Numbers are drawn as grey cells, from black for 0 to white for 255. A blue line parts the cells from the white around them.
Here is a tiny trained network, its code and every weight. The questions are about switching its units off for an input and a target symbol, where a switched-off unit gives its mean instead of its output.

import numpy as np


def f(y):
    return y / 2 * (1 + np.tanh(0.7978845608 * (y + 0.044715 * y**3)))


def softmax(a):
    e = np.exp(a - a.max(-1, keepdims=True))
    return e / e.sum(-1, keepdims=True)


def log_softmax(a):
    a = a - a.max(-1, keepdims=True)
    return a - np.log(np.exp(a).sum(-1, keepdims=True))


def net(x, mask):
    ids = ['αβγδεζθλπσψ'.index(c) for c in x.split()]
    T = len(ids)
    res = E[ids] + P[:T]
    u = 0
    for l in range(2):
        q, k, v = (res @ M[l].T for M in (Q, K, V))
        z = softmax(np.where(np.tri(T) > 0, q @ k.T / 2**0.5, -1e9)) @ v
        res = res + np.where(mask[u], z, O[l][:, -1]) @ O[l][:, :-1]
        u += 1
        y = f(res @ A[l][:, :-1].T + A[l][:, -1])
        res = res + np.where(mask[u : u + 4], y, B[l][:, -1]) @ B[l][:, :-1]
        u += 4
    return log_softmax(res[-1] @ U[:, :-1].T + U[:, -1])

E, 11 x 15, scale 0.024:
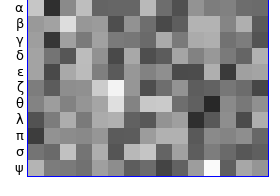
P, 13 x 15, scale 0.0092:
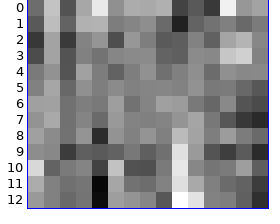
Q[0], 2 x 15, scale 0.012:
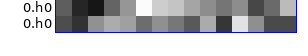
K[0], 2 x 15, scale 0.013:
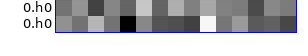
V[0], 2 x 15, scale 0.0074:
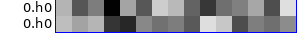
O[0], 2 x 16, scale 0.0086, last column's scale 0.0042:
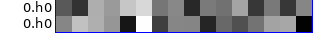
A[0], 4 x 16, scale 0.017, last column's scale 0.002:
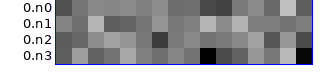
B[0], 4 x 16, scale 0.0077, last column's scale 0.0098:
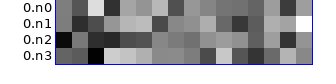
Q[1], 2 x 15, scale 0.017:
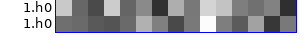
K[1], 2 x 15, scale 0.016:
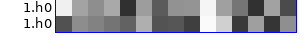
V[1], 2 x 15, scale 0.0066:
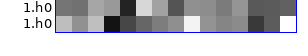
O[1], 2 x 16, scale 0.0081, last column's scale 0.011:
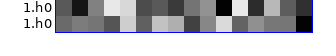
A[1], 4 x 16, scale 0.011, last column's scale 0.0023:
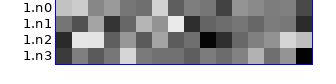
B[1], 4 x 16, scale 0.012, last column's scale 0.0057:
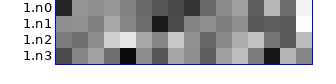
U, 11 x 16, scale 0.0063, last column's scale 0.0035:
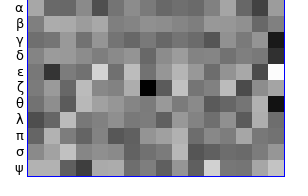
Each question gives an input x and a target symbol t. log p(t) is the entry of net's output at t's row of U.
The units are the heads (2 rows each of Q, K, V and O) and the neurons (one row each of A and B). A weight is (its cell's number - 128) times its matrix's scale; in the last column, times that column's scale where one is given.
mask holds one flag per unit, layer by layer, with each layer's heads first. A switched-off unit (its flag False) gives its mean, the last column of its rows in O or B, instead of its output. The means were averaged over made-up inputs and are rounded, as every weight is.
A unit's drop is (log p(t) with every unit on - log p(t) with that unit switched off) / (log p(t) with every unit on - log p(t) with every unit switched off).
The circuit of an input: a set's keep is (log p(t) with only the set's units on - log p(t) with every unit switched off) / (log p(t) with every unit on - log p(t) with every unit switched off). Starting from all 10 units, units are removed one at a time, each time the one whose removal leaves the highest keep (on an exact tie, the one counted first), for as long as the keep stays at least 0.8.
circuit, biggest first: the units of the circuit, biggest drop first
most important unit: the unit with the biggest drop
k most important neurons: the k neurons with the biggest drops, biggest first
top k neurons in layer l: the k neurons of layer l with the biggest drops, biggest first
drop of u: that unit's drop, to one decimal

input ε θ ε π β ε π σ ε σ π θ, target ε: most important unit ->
0.h0
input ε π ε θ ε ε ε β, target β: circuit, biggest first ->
[0.h0 1.n2]
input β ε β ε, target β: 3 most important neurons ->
[1.n2 0.n1 0.n0]
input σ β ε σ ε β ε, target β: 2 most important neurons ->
[0.n1 1.n2]
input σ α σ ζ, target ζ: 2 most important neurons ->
[0.n1 1.n0]
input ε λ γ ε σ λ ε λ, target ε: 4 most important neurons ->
[0.n0 1.n2 0.n1 1.n1]
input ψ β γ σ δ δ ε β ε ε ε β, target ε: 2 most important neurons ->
[1.n1 1.n0]
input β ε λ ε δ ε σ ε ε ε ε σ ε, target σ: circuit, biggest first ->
[0.h0 1.n1]
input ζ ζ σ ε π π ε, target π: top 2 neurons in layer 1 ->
[1.n0 1.n2]
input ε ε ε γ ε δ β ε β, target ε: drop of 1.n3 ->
0.1
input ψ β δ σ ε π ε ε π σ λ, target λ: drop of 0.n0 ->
0.1
